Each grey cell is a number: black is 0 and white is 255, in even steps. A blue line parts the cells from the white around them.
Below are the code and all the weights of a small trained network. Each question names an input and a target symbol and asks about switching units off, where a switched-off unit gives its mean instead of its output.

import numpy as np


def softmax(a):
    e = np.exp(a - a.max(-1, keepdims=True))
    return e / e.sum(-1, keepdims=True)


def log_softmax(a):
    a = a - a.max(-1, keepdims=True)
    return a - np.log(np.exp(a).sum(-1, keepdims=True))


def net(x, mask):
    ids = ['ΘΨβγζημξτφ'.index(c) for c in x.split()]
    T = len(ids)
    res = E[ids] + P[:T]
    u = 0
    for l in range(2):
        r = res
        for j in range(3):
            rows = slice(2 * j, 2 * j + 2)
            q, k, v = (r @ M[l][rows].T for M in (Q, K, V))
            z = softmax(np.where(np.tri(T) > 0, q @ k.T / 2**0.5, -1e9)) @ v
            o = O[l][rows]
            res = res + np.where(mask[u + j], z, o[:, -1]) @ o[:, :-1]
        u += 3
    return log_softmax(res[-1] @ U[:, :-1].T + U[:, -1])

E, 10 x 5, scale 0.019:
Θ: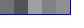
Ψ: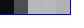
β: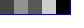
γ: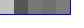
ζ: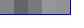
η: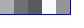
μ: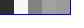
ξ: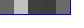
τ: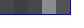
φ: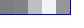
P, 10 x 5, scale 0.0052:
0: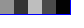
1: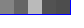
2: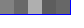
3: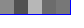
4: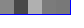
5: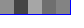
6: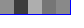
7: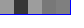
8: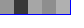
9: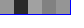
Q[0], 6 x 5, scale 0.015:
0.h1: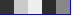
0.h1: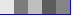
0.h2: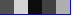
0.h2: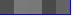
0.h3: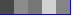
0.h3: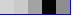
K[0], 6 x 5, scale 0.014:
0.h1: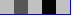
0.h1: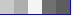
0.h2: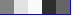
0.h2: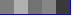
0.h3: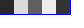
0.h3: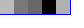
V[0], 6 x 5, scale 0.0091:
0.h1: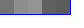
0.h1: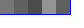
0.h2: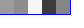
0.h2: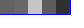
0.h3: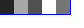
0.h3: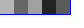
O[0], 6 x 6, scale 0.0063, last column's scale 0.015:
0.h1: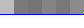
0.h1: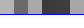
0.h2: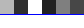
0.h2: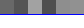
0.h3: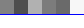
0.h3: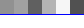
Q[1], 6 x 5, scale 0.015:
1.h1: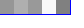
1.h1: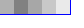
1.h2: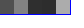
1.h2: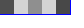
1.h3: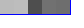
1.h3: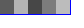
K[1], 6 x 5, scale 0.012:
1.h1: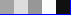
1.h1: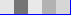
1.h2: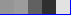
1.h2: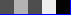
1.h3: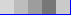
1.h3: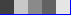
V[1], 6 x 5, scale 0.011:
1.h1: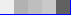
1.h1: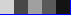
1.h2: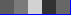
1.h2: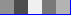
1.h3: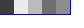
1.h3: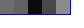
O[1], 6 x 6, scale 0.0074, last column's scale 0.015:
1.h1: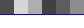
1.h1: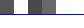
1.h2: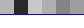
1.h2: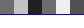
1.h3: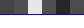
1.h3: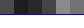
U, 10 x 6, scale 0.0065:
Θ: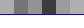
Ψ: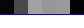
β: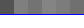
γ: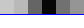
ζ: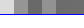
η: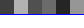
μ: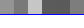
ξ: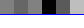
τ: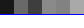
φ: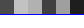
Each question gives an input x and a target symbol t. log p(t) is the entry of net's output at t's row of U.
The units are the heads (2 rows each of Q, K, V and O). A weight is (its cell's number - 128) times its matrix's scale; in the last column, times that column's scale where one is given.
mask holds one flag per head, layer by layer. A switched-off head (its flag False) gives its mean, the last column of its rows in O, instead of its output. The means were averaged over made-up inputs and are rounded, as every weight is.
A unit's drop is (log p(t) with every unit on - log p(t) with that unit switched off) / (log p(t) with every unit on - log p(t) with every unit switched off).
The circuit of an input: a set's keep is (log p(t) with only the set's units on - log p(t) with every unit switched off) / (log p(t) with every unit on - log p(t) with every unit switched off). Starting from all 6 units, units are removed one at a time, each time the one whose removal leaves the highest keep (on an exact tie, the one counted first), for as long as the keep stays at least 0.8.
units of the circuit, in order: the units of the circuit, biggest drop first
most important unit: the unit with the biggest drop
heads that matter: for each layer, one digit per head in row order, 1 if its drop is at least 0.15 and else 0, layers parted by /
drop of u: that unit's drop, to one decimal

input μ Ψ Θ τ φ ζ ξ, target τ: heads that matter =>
101 / 101
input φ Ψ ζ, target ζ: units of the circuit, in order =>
(1.h1; 1.h3)
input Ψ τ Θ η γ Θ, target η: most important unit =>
0.h2
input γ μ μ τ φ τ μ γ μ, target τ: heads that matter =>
011 / 111
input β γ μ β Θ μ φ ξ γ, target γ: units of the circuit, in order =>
(0.h3; 0.h2; 1.h2; 1.h1)
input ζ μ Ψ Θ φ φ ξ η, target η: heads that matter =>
010 / 010
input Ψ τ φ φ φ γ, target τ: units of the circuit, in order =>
(1.h3; 0.h1)
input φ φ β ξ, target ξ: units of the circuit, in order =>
(0.h3; 1.h3; 1.h1)
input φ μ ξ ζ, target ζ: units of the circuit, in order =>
(1.h3; 1.h1)
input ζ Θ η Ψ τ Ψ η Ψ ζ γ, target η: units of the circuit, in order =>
(0.h3; 0.h2; 1.h2; 1.h1)
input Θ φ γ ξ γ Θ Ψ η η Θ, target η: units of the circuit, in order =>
(0.h2; 1.h2)
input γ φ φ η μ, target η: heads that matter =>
010 / 110
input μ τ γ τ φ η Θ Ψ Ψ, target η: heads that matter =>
010 / 110
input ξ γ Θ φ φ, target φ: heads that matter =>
011 / 111
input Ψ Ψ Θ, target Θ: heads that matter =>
010 / 110
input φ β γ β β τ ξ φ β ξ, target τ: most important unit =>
0.h3
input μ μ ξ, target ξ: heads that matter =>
001 / 101
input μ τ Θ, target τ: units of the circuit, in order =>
(1.h3; 1.h1)
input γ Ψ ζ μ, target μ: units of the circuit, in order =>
(1.h1; 1.h3)
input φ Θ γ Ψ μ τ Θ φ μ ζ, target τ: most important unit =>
1.h3
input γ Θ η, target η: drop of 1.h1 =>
0.2
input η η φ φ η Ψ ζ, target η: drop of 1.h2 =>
0.4
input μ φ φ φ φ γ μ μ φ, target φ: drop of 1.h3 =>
0.3
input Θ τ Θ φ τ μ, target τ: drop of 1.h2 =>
0.1
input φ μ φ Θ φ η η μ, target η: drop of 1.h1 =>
0.2
